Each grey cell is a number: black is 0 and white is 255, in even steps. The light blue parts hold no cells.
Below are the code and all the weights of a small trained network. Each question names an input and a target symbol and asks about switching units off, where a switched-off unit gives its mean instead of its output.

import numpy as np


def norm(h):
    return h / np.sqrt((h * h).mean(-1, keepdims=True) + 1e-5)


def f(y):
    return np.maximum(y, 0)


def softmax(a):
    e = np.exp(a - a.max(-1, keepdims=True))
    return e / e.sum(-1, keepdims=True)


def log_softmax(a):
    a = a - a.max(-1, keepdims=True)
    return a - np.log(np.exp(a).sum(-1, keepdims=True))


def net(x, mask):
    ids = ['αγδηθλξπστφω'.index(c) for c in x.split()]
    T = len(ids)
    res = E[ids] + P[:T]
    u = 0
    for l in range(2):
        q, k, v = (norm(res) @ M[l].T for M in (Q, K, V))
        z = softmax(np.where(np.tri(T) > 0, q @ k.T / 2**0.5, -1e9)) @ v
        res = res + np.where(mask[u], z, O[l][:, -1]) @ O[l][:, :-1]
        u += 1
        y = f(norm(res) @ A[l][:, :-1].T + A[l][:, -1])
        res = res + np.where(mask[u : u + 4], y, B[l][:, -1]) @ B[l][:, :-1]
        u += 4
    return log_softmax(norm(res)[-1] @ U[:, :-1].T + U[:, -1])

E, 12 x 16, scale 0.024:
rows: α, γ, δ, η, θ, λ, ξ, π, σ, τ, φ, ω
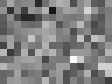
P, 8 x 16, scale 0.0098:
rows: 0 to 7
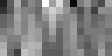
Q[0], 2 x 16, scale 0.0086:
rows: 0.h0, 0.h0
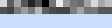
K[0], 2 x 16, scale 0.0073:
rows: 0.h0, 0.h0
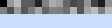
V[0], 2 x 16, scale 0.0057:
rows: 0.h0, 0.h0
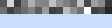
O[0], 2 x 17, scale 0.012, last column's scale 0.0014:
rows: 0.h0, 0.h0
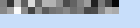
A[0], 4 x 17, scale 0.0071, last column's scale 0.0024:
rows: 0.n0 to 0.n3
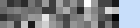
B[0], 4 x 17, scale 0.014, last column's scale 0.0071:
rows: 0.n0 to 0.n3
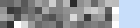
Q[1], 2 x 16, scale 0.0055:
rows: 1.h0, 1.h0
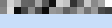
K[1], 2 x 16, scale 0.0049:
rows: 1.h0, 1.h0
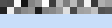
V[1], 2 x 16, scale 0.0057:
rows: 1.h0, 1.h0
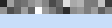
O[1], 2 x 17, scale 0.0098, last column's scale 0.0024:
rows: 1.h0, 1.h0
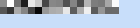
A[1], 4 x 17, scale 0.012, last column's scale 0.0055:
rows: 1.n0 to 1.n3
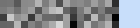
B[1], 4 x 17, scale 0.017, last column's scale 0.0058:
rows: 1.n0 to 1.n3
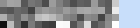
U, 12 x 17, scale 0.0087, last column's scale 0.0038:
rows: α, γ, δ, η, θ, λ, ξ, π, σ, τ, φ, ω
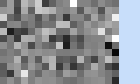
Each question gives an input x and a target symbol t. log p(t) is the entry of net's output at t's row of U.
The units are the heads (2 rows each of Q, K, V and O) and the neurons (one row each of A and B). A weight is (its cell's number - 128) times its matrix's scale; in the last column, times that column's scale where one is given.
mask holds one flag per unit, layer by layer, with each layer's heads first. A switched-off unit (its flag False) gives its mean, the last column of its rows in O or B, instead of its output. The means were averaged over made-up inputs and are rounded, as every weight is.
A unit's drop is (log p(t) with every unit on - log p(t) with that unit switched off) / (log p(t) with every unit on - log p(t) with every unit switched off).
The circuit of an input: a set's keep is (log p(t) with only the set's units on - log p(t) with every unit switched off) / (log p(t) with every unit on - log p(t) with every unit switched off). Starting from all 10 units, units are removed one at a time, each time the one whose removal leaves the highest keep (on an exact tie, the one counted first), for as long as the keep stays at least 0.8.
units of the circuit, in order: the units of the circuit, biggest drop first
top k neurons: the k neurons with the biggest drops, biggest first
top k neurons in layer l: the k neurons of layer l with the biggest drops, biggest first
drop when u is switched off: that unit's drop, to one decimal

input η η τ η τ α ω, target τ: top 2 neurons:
[0.n0; 1.n0]
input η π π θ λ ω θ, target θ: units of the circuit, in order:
[0.h0; 0.n2]
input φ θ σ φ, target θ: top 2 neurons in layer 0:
[0.n1; 0.n0]
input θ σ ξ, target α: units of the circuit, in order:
[0.n2]
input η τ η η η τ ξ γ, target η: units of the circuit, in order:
[0.n0; 1.n3]
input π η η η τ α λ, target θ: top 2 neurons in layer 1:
[1.n1; 1.n3]
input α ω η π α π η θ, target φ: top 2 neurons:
[0.n3; 1.n3]
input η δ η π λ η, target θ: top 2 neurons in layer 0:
[0.n2; 0.n3]
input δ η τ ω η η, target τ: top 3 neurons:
[1.n0; 0.n0; 0.n3]
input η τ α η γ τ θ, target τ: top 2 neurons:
[1.n0; 0.n0]
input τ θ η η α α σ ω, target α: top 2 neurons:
[0.n2; 0.n1]
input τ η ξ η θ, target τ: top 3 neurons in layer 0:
[0.n2; 0.n0; 0.n3]
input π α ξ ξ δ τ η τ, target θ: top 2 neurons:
[0.n0; 1.n3]
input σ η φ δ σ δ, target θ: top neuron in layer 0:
[0.n1]
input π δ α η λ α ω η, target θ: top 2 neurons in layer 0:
[0.n2; 0.n0]
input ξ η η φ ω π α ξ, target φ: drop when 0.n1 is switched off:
0.0
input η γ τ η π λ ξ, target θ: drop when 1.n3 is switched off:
0.1
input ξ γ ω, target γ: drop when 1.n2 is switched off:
0.6
